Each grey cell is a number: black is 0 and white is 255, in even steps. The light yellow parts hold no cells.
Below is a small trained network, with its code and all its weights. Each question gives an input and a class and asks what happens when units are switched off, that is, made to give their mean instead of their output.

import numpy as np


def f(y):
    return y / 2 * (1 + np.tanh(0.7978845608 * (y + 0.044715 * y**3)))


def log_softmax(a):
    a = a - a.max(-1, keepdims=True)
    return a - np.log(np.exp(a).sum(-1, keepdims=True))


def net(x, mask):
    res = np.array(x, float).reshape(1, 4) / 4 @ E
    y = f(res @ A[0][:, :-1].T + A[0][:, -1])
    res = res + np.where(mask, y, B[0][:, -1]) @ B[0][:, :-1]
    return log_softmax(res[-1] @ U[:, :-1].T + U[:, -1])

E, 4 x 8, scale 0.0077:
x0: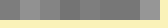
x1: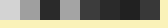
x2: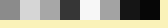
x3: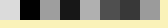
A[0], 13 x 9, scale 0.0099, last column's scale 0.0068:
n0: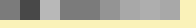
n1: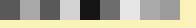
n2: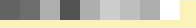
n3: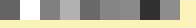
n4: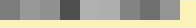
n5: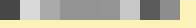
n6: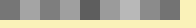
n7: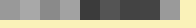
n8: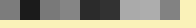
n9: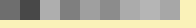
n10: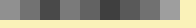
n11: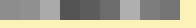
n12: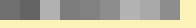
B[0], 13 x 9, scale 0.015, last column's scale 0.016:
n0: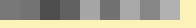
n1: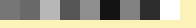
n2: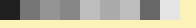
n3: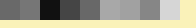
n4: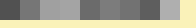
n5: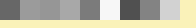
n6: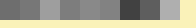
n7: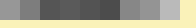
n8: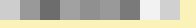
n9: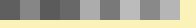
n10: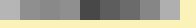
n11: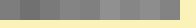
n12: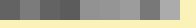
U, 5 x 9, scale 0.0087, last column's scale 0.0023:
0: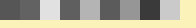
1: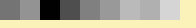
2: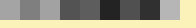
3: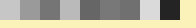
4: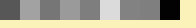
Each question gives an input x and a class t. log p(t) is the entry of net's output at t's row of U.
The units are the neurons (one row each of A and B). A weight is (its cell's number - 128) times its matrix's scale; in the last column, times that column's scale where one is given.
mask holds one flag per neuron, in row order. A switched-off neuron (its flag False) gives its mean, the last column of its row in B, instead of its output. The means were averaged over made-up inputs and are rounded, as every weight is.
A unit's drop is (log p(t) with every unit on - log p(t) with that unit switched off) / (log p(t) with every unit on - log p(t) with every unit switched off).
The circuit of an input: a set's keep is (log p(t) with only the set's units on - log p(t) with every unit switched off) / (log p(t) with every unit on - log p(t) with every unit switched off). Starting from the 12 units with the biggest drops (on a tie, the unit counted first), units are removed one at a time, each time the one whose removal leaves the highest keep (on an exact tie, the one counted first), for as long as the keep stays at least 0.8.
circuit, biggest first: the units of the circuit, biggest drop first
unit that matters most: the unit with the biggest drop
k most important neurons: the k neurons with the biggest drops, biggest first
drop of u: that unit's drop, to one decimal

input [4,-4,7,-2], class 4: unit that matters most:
n1
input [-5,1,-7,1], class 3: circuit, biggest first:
n8; n3
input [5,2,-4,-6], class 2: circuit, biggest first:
n1; n2
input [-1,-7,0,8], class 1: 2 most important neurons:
n1; n0
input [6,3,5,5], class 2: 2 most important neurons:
n8; n2
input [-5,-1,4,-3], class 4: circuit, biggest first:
n1; n5
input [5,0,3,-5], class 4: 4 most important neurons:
n5; n0; n9; n8
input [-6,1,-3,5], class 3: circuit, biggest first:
n3; n8
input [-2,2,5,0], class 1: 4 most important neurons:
n1; n6; n3; n10
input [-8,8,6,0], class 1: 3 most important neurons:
n1; n3; n6
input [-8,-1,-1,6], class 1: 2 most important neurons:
n1; n5
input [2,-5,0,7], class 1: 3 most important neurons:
n1; n0; n9
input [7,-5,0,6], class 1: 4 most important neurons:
n1; n0; n9; n6
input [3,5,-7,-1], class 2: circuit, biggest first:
n1
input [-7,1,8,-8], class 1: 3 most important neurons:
n3; n7; n2
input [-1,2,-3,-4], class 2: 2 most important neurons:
n2; n1
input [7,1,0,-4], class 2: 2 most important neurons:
n2; n8
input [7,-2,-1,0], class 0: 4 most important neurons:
n3; n8; n7; n5
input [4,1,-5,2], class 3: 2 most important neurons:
n8; n3
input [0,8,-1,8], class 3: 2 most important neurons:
n1; n8
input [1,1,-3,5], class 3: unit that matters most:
n3
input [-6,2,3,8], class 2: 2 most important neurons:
n8; n2
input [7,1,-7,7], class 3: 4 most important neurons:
n8; n3; n2; n10
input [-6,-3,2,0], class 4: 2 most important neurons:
n1; n6
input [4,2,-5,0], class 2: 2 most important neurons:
n1; n5
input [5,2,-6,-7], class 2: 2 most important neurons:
n1; n2
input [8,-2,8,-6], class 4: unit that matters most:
n5
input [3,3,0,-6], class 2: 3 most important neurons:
n1; n8; n2
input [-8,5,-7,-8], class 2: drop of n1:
1.1
